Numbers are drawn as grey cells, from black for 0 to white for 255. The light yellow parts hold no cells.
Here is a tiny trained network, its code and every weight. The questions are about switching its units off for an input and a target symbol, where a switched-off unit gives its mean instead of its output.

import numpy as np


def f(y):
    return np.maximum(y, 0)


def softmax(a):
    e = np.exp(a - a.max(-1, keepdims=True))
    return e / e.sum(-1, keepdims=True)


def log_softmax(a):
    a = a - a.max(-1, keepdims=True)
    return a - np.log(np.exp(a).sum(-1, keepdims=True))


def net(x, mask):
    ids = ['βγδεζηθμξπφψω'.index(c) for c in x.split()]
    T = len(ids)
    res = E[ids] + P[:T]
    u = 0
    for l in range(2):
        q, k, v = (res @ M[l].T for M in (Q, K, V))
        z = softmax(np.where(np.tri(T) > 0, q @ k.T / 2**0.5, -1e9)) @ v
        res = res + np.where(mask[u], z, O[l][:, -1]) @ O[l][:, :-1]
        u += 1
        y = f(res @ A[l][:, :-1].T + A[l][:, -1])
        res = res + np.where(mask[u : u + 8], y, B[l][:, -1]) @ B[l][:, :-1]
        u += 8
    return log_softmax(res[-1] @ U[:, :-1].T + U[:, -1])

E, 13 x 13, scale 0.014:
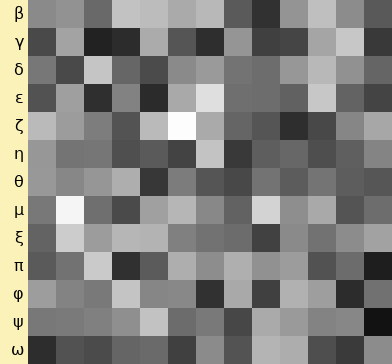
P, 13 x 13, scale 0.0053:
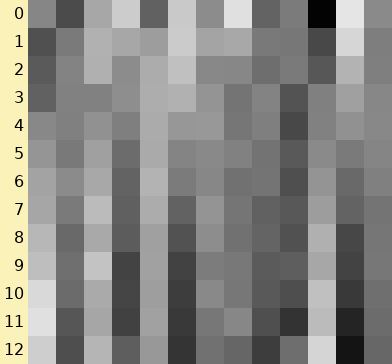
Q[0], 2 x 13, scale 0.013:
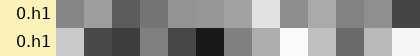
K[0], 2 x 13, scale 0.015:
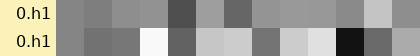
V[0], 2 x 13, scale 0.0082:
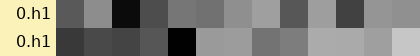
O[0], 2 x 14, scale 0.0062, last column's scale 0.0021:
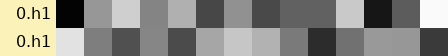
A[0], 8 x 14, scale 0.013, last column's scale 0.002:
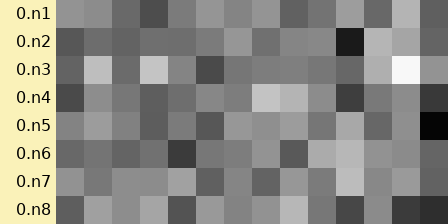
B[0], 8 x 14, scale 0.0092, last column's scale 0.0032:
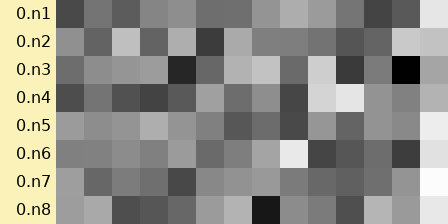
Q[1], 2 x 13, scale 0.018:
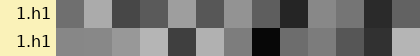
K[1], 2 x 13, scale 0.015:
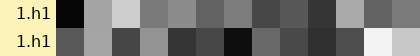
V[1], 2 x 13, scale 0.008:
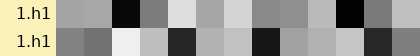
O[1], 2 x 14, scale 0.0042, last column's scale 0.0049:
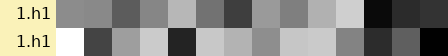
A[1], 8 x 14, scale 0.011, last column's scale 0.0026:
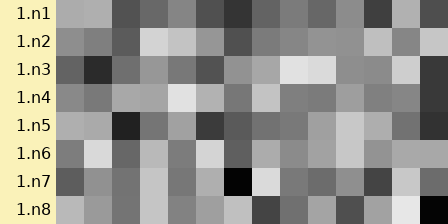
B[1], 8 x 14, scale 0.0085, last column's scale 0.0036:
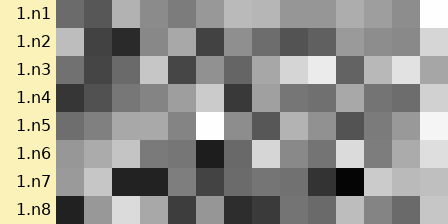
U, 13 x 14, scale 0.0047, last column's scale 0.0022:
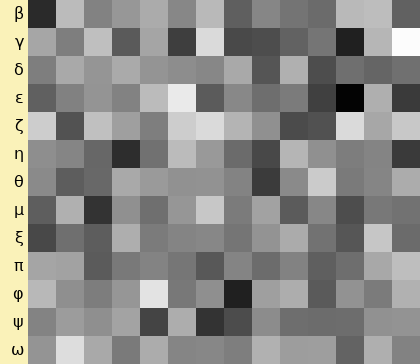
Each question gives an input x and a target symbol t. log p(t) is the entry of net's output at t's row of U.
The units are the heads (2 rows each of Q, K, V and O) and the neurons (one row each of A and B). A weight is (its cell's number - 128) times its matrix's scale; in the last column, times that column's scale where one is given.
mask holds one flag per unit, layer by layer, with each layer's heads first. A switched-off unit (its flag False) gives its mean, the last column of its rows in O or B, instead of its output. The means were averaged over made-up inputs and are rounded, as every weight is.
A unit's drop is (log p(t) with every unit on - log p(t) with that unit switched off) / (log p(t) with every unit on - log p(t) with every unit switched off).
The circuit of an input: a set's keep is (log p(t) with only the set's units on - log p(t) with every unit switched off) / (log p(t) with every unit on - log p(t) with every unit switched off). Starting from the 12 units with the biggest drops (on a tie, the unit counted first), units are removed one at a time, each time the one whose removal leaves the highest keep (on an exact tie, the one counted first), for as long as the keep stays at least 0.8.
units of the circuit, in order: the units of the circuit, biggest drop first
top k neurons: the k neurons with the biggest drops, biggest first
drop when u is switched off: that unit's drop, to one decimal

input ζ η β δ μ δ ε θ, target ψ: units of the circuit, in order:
1.n8, 1.h1, 0.n6
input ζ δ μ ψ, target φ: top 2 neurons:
1.n2, 0.n8
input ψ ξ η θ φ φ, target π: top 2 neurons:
1.n7, 0.n8
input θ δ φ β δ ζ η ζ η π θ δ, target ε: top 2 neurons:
0.n1, 1.n5
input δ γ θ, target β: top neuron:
0.n8
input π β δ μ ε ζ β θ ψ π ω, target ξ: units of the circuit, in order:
1.n3, 1.h1
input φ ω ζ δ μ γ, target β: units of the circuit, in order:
0.h1, 1.h1
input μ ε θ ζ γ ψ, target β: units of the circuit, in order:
1.h1, 0.h1
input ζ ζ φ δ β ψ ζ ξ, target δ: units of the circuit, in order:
0.n3, 0.h1
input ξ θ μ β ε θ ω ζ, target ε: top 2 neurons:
1.n4, 0.n8
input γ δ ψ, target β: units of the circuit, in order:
1.h1, 0.n8
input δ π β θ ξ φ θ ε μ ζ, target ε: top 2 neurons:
0.n8, 1.n4
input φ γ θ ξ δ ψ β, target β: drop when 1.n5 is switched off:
-0.1
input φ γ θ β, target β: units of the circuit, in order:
1.h1
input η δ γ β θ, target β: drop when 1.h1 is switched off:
0.9
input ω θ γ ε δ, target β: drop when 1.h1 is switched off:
1.3
